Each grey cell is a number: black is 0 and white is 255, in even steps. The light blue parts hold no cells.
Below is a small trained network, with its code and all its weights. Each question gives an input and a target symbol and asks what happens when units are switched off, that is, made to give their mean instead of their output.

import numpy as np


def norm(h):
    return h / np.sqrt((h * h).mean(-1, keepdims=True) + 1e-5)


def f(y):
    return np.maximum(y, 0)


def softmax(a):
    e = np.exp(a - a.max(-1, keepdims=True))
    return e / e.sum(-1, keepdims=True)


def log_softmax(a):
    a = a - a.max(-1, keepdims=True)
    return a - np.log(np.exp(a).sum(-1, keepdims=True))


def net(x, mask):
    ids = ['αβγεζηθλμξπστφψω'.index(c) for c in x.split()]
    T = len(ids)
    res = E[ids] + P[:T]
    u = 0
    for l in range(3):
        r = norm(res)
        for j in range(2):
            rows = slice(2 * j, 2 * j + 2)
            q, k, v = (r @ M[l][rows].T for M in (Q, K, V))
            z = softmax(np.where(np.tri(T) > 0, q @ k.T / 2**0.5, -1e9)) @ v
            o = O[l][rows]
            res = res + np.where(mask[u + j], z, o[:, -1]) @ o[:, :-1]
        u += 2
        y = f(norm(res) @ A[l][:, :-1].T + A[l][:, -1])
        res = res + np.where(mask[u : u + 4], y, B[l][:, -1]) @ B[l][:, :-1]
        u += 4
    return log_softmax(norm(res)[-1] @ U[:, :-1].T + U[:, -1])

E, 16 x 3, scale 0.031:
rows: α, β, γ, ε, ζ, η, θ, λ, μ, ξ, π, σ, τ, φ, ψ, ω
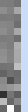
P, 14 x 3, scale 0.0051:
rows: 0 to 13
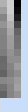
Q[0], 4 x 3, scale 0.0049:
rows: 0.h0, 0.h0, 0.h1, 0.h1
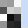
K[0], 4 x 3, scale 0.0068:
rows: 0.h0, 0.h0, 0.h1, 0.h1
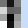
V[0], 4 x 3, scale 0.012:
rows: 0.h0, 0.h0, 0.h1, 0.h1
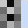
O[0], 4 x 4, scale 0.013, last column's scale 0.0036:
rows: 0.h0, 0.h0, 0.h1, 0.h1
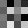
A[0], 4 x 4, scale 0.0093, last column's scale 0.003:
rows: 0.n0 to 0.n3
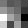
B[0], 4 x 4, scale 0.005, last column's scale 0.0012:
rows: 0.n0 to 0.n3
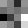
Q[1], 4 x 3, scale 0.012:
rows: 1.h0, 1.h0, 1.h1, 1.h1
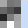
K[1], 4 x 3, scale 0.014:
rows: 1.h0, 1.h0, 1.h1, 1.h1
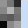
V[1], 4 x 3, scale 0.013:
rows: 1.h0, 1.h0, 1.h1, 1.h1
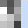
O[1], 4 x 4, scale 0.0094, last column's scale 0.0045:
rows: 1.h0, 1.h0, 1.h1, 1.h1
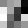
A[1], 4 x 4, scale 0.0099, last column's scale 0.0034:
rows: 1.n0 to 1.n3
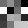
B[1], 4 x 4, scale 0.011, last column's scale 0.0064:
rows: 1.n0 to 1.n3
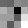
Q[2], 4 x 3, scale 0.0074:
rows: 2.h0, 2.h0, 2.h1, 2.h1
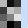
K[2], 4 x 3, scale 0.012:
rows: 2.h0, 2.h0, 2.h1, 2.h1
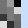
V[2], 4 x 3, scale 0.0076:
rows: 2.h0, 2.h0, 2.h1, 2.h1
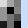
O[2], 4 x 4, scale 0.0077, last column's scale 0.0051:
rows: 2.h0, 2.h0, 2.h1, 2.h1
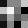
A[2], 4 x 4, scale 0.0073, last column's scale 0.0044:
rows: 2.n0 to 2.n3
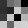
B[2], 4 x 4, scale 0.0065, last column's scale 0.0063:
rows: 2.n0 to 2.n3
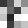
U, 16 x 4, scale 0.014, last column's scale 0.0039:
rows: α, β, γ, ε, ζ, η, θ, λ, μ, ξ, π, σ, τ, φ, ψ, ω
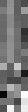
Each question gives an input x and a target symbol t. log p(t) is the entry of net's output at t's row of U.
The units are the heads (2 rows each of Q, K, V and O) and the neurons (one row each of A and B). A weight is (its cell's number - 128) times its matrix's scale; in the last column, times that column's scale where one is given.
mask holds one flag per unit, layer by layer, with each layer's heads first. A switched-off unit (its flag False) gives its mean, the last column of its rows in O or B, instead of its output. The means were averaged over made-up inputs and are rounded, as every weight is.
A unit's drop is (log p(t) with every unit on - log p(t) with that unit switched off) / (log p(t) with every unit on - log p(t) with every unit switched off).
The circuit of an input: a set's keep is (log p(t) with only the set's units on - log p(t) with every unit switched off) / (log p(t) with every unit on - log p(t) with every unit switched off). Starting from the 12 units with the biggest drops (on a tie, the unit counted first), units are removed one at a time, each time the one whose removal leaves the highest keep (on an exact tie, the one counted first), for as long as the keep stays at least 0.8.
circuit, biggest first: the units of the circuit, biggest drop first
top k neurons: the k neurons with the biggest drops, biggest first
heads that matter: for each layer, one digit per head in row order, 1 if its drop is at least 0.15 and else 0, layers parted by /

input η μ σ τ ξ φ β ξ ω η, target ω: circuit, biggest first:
0.h0
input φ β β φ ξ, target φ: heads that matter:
10 / 00 / 01
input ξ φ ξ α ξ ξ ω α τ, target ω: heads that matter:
01 / 00 / 00
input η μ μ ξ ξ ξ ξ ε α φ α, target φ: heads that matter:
00 / 01 / 00
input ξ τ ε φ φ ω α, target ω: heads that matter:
10 / 00 / 00
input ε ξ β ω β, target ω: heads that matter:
01 / 00 / 00
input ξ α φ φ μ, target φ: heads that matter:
00 / 00 / 01
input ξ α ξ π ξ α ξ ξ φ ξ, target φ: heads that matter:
00 / 01 / 01
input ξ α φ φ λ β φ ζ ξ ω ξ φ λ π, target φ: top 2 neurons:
2.n3, 1.n1
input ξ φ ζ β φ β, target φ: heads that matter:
00 / 00 / 01
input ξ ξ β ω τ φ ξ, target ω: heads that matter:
11 / 00 / 00
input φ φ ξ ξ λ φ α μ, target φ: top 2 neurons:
2.n2, 1.n2
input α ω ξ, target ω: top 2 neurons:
2.n2, 1.n3
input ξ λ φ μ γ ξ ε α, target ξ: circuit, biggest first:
2.n2
